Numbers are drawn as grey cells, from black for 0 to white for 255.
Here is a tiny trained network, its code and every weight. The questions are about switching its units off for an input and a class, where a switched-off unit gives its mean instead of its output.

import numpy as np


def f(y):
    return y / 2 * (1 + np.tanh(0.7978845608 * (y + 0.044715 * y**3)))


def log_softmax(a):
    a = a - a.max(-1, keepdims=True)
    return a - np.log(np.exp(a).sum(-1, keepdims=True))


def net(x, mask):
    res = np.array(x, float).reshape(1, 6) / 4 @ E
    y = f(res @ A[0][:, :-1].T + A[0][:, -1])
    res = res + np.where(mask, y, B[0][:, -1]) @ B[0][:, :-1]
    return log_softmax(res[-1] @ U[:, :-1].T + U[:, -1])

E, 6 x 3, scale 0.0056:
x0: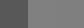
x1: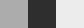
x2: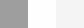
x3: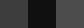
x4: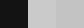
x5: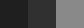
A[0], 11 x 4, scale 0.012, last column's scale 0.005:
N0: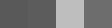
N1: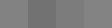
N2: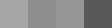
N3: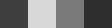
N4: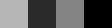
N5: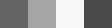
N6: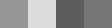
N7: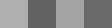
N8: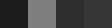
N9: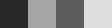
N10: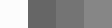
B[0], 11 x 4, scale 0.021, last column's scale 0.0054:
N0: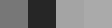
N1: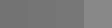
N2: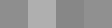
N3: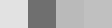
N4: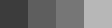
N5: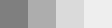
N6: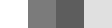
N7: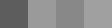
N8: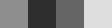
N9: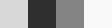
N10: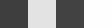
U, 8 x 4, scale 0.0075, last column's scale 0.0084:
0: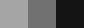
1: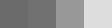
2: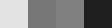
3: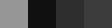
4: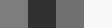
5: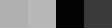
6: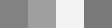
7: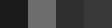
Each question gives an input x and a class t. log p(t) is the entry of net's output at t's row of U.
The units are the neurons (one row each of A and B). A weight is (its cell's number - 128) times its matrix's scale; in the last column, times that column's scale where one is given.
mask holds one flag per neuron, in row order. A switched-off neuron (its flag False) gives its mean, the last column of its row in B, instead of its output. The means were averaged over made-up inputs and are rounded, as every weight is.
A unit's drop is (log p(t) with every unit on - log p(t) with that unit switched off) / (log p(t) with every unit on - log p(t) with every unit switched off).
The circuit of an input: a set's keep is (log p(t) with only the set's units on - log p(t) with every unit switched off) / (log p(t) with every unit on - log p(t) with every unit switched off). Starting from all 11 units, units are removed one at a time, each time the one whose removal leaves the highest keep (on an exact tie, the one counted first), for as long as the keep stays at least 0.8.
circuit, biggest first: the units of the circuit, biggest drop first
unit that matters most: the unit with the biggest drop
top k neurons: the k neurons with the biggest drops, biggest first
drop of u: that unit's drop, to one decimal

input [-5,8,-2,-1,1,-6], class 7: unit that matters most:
N10
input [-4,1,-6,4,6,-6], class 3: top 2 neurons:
(N10, N5)
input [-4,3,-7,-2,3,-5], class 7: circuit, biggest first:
(N6, N9, N3)
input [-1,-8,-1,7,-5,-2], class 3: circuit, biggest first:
(N8, N9)
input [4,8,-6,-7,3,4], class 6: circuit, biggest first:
(N8, N9)
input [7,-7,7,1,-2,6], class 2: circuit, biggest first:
(N3, N9)
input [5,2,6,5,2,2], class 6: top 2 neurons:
(N5, N8)
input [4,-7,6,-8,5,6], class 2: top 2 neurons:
(N6, N9)
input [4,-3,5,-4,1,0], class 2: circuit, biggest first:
(N6, N3)
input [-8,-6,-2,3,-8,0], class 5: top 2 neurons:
(N10, N0)
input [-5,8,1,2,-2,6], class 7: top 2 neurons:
(N9, N4)
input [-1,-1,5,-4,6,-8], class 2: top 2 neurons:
(N6, N3)
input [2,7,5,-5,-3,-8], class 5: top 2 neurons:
(N10, N6)
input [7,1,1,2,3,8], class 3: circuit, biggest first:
(N9, N8)
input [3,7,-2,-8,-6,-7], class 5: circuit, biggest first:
(N10)
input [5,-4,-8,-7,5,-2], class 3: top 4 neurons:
(N5, N8, N9, N10)
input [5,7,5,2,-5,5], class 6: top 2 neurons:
(N8, N9)
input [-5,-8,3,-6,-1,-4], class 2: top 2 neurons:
(N3, N6)
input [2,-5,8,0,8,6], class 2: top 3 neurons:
(N9, N3, N6)
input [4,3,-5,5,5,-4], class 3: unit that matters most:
N5
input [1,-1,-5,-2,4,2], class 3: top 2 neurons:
(N5, N9)
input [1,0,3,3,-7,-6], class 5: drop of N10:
0.3
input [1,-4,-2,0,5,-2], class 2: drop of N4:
0.2
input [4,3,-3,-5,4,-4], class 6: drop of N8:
0.4
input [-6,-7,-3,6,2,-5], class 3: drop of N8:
0.3
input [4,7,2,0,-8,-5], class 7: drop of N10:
0.1
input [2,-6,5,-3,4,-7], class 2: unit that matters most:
N6
